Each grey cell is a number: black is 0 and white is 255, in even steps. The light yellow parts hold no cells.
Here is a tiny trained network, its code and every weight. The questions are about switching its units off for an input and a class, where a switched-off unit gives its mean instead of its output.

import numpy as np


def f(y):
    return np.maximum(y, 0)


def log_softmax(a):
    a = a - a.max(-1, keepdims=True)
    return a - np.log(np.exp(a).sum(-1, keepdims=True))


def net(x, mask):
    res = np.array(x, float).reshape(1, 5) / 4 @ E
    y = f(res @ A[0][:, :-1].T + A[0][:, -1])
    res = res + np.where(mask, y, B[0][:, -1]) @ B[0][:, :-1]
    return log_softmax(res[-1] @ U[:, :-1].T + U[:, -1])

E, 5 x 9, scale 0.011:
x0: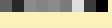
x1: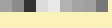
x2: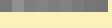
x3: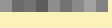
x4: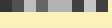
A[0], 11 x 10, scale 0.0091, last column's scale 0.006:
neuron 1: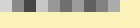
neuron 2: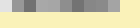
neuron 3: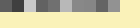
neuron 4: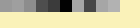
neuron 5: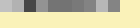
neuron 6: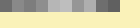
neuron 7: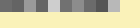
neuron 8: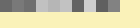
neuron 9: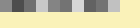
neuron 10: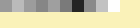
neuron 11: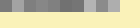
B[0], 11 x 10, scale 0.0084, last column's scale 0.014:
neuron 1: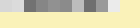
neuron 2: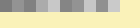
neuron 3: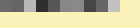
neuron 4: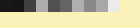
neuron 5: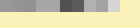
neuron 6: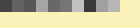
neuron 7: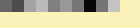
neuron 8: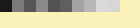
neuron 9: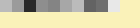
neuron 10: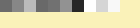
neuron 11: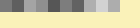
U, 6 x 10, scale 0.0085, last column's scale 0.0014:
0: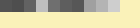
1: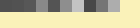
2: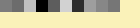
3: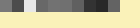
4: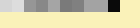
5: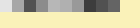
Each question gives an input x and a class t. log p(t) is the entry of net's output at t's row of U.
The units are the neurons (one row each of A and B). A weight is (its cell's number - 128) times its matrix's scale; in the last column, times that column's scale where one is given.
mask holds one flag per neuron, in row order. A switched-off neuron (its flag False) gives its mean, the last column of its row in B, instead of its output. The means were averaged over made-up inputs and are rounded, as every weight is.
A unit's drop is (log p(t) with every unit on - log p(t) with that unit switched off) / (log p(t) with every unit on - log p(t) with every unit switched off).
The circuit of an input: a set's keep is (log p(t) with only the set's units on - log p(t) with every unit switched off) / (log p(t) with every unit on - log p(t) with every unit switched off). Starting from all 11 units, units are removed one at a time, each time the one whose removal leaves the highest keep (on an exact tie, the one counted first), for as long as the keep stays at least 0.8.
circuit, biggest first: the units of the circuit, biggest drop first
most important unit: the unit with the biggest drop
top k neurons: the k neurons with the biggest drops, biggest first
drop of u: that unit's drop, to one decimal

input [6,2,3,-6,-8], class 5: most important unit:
neuron 1
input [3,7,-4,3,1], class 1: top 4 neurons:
[neuron 8; neuron 6; neuron 5; neuron 7]
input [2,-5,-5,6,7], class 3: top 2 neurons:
[neuron 10; neuron 7]
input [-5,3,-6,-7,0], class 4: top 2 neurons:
[neuron 4; neuron 7]
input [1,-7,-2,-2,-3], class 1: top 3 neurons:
[neuron 10; neuron 4; neuron 5]
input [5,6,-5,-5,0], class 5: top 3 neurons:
[neuron 4; neuron 9; neuron 1]
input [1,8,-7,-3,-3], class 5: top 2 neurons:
[neuron 10; neuron 9]
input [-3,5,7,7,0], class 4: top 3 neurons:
[neuron 4; neuron 1; neuron 7]
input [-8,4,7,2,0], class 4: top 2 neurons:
[neuron 4; neuron 7]
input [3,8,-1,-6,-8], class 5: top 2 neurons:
[neuron 9; neuron 10]
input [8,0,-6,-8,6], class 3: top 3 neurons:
[neuron 3; neuron 4; neuron 7]
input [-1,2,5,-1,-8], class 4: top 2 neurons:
[neuron 1; neuron 5]
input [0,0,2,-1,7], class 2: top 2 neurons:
[neuron 4; neuron 3]
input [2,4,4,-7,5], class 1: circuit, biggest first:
[neuron 10]
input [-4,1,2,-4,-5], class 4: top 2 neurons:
[neuron 1; neuron 8]
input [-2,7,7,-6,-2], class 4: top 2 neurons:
[neuron 1; neuron 4]
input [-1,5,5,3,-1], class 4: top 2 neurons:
[neuron 4; neuron 1]
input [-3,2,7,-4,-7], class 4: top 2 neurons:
[neuron 1; neuron 8]
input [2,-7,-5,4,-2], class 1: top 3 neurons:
[neuron 4; neuron 10; neuron 5]
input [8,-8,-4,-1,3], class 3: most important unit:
neuron 3
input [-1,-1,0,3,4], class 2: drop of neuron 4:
0.2
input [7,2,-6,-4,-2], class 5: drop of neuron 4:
0.1
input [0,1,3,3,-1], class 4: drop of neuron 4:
0.5
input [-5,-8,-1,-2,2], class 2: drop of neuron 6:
0.1
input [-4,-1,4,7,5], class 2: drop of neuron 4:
0.2
